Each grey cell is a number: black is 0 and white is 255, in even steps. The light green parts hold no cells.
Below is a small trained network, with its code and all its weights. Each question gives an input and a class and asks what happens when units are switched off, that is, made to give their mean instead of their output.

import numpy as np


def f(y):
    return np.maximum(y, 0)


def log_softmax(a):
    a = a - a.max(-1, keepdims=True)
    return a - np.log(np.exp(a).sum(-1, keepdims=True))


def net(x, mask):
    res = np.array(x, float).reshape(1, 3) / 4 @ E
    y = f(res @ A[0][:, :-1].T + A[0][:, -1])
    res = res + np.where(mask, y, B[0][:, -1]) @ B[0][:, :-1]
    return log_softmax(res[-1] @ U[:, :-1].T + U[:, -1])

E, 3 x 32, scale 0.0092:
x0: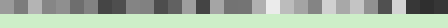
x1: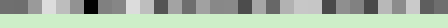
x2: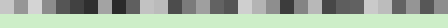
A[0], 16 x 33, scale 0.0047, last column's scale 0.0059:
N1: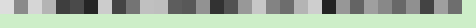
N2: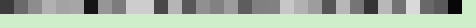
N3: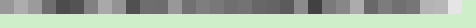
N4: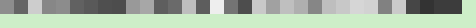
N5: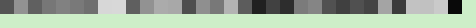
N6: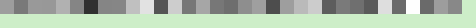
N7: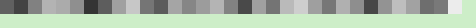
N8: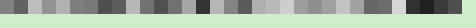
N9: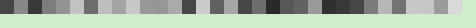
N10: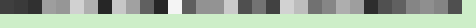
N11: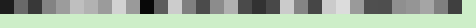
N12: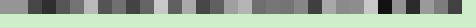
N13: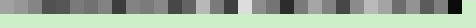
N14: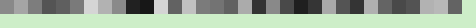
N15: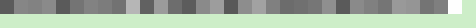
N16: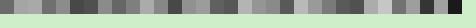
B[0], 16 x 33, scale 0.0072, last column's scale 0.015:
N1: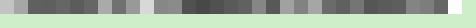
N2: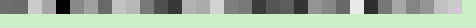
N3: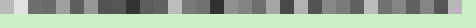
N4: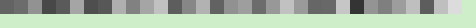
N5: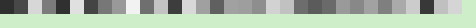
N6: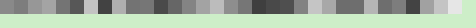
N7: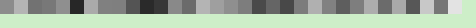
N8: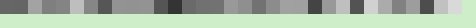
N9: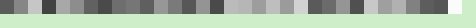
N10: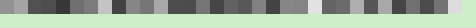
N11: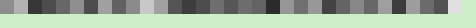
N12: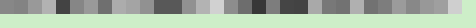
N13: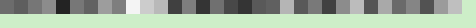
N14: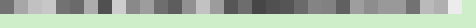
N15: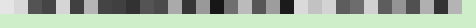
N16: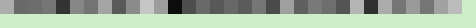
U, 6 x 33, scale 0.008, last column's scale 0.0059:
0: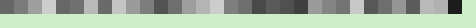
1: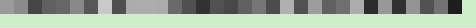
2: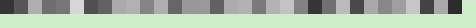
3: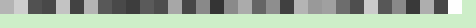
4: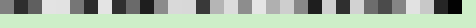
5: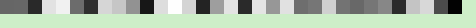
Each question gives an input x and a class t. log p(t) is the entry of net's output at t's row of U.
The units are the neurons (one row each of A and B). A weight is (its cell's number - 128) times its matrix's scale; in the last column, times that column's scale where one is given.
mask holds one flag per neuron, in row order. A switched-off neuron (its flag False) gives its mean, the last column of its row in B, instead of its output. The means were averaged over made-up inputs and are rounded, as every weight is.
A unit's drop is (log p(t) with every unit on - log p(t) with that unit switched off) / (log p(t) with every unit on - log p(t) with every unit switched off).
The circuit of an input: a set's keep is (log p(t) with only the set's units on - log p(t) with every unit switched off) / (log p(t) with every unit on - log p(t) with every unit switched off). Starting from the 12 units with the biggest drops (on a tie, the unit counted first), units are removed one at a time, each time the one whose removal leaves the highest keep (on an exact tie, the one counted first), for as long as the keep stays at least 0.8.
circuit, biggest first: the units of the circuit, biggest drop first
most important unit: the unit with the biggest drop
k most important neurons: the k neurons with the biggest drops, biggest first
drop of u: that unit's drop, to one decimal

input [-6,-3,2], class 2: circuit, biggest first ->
[N5]
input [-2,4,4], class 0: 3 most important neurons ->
[N6, N11, N2]
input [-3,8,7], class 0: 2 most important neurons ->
[N6, N2]
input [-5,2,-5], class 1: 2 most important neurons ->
[N10, N11]
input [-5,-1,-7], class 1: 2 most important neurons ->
[N11, N10]
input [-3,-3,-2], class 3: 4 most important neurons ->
[N2, N4, N3, N13]
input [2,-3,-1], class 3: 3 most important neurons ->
[N2, N5, N13]
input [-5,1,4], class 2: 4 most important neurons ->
[N5, N9, N10, N11]
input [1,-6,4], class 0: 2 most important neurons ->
[N14, N12]
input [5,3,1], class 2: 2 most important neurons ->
[N4, N8]
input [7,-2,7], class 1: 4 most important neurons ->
[N1, N9, N5, N16]
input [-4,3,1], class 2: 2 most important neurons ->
[N5, N9]
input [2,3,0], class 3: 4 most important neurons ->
[N14, N12, N5, N13]
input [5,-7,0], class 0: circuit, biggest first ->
[N12]
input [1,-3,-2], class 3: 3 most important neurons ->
[N2, N5, N13]
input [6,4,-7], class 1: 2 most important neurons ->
[N10, N11]
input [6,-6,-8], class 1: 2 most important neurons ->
[N11, N10]
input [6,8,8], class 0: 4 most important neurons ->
[N6, N2, N7, N11]
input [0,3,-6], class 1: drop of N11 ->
0.2
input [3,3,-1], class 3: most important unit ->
N5
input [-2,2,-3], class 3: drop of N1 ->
0.1
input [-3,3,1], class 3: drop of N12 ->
0.3
